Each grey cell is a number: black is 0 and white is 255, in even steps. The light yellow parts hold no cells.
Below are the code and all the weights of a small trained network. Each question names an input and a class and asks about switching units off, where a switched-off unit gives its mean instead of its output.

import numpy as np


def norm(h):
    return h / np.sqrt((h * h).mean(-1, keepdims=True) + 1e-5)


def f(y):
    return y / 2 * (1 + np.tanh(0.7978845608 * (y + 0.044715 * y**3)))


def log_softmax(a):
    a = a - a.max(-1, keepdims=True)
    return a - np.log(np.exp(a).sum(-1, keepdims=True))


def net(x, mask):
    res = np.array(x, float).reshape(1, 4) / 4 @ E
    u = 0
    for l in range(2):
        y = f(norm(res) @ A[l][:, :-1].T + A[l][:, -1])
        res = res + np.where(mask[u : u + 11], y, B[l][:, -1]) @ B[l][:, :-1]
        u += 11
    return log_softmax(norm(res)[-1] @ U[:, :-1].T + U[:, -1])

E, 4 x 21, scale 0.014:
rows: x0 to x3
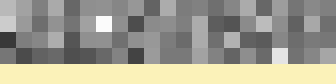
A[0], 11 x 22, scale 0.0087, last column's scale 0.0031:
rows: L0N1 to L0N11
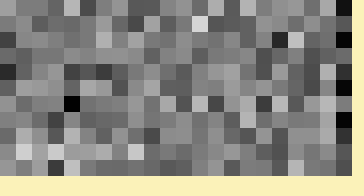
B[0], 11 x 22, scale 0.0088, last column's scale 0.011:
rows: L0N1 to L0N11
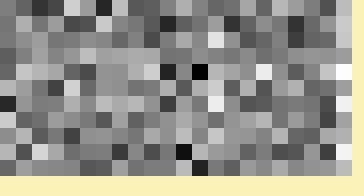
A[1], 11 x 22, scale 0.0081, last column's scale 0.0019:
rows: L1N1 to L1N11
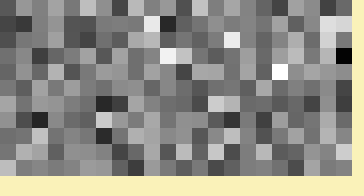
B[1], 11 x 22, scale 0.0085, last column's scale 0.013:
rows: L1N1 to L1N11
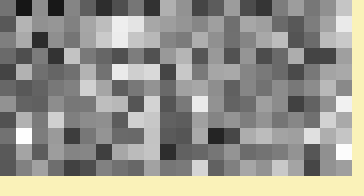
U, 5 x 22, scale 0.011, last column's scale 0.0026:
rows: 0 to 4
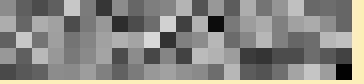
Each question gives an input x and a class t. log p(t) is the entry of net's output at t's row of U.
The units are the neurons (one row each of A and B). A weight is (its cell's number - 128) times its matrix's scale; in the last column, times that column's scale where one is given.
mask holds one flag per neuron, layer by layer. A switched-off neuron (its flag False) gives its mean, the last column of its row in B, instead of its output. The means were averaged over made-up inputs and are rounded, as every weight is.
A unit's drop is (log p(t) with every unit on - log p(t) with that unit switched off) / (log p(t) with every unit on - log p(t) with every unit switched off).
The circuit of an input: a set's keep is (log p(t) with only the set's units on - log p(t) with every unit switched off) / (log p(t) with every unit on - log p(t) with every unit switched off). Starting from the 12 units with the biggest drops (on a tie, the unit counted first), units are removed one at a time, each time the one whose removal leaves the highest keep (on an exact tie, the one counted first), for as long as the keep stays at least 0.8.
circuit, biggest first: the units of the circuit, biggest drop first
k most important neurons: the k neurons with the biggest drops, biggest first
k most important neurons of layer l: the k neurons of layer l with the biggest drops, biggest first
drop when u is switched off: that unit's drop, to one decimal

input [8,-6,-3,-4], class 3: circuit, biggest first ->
L0N10; L0N5
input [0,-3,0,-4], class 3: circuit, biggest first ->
L0N10; L0N5; L1N1
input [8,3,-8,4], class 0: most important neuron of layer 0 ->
L0N1
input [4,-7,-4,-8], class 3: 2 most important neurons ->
L0N10; L0N5
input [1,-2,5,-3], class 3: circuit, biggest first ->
L0N10; L1N1
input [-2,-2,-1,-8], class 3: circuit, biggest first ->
L0N10; L0N5
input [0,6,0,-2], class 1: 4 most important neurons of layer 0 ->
L0N5; L0N7; L0N9; L0N11
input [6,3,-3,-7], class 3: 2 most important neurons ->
L0N10; L1N9
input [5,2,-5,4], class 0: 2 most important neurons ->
L0N1; L0N5
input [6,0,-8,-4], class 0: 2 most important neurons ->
L0N1; L0N5
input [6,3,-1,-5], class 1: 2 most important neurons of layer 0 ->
L0N7; L0N3
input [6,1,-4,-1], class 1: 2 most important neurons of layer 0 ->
L0N5; L0N7
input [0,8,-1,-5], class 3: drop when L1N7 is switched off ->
-0.1
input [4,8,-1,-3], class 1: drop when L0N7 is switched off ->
0.1
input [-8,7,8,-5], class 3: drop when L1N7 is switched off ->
0.0
